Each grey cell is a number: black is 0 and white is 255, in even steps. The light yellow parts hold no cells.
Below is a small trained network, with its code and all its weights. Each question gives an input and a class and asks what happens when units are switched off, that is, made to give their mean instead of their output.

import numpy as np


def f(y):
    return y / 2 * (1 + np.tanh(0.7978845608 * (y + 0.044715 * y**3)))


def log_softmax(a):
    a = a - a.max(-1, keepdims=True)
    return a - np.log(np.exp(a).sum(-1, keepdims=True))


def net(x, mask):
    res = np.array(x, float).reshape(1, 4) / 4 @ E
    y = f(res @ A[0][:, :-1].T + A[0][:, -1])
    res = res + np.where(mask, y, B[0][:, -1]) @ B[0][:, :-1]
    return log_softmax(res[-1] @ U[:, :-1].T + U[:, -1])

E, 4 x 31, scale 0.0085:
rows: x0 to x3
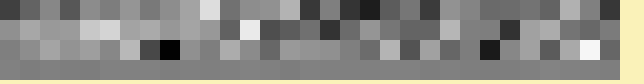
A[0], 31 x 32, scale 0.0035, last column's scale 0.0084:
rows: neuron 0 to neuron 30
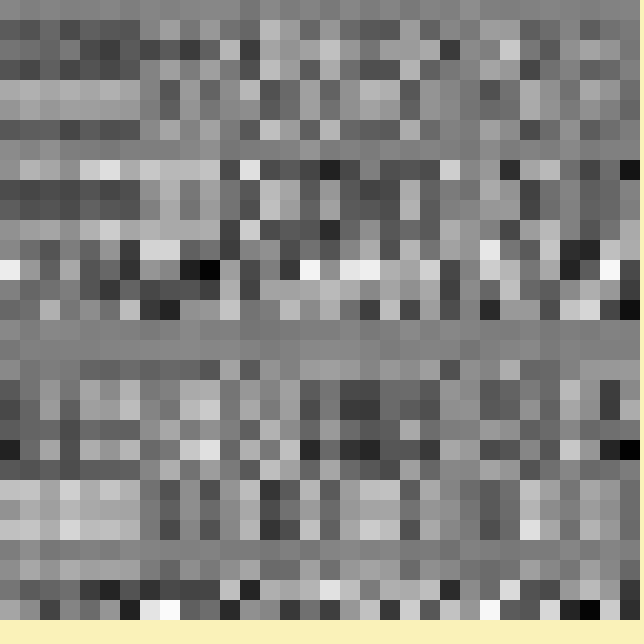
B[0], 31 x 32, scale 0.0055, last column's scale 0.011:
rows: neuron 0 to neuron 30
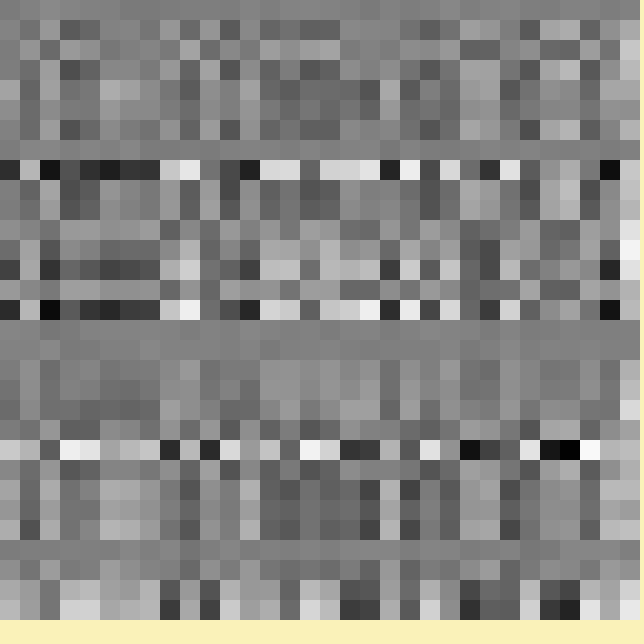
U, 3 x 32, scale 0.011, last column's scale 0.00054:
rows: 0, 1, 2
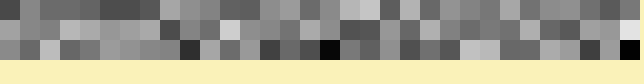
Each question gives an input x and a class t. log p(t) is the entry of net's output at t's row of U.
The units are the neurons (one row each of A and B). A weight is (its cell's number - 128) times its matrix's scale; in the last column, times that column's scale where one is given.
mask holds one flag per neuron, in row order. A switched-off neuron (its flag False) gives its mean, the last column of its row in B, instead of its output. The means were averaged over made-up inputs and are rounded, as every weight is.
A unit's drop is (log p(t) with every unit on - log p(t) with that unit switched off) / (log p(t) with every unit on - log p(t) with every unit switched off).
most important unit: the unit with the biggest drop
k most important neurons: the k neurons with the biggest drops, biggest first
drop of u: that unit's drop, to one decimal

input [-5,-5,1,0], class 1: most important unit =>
neuron 29
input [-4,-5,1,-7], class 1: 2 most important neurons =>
neuron 29; neuron 8
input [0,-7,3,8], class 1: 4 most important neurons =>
neuron 29; neuron 8; neuron 14; neuron 13
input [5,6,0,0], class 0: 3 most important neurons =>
neuron 8; neuron 30; neuron 20
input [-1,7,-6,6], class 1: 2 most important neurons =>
neuron 30; neuron 11
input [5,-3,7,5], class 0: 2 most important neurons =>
neuron 15; neuron 30
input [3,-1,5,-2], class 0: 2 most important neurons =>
neuron 15; neuron 30
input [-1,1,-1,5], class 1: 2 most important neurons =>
neuron 8; neuron 15
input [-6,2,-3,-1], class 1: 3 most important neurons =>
neuron 30; neuron 8; neuron 15
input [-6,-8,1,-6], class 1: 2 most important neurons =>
neuron 29; neuron 14
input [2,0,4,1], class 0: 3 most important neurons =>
neuron 30; neuron 29; neuron 15
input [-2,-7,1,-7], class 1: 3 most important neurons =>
neuron 29; neuron 8; neuron 14
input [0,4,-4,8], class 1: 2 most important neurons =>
neuron 30; neuron 13
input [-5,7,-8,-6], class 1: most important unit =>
neuron 30
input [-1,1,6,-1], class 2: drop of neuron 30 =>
0.2
